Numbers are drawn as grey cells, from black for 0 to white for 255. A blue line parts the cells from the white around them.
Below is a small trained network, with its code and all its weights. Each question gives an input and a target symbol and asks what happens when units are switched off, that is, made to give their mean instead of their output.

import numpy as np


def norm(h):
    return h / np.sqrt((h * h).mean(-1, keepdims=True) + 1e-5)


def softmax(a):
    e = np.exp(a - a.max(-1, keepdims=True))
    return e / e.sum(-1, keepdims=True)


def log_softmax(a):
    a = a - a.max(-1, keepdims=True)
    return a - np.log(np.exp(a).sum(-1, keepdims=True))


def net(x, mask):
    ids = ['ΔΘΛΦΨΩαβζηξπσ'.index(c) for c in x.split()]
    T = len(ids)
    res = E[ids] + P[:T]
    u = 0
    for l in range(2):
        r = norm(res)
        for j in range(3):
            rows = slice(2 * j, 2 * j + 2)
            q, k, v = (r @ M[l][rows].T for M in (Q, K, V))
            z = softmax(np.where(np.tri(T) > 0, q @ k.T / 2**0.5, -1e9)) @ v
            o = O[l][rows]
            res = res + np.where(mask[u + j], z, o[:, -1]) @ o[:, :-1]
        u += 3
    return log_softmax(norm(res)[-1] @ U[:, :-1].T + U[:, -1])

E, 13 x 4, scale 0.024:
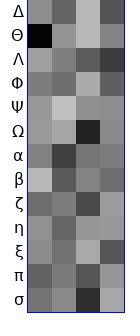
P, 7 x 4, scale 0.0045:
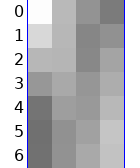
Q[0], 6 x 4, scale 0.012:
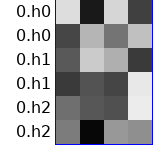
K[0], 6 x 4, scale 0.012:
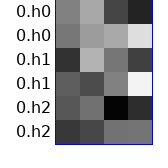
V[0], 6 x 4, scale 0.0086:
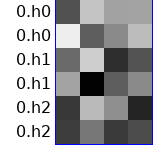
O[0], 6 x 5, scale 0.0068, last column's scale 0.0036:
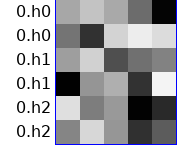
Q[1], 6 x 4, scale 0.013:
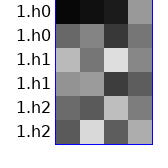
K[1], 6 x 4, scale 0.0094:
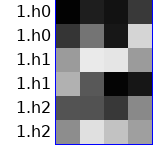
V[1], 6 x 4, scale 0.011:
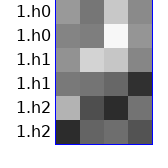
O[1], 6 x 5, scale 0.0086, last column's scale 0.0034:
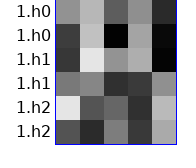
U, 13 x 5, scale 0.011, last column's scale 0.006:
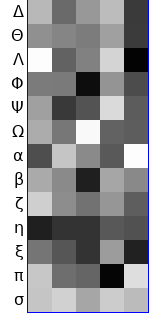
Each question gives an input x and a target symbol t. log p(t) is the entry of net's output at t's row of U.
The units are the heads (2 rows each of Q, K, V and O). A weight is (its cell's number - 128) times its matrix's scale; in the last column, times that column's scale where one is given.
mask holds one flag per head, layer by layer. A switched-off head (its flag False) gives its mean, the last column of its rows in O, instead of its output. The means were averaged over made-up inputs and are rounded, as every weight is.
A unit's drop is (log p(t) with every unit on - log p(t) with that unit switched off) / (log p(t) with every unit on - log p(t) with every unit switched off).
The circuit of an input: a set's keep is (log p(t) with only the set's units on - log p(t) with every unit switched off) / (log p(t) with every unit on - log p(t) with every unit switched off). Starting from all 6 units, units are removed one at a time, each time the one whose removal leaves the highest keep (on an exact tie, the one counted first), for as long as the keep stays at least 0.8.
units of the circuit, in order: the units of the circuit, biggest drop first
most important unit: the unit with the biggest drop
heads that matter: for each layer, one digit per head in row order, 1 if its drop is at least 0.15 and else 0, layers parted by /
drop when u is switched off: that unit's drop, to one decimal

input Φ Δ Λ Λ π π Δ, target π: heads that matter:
101 / 001
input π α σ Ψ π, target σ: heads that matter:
100 / 001
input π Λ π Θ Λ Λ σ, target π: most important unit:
1.h0
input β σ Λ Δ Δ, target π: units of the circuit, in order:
(1.h2 1.h0)
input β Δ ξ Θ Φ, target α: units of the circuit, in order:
(1.h1 1.h0)
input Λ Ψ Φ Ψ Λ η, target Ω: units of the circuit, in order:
(1.h1 1.h2 0.h2)
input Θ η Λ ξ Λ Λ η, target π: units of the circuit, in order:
(0.h0 0.h2)
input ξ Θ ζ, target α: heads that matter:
100 / 001
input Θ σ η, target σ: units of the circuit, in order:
(1.h1 0.h0)
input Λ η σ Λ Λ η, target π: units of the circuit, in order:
(1.h2 0.h2)
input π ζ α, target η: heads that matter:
010 / 100
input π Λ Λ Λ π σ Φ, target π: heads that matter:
111 / 000
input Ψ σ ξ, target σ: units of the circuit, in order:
(1.h1 1.h0 0.h1)
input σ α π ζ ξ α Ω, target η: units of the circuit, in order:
(0.h1 1.h2)
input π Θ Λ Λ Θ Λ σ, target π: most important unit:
0.h0
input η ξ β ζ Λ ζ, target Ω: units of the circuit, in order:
(1.h0 0.h2)
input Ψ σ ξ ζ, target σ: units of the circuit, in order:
(1.h2 0.h0)
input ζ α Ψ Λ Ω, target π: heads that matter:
011 / 110
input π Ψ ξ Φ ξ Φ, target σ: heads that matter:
111 / 110
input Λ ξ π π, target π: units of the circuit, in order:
(0.h0 1.h0 1.h1)
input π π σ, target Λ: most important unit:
1.h0
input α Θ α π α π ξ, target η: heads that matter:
000 / 101
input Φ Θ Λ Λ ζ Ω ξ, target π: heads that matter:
101 / 001
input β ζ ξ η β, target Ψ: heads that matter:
000 / 100
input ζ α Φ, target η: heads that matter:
010 / 101
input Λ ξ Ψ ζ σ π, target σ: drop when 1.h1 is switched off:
0.0
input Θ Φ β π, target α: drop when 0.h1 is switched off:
0.1
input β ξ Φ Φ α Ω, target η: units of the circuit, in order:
(0.h1)
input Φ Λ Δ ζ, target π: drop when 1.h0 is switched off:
0.1
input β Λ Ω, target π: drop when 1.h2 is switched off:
0.1
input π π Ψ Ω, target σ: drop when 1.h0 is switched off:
0.1
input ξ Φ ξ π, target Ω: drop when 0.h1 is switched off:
0.2
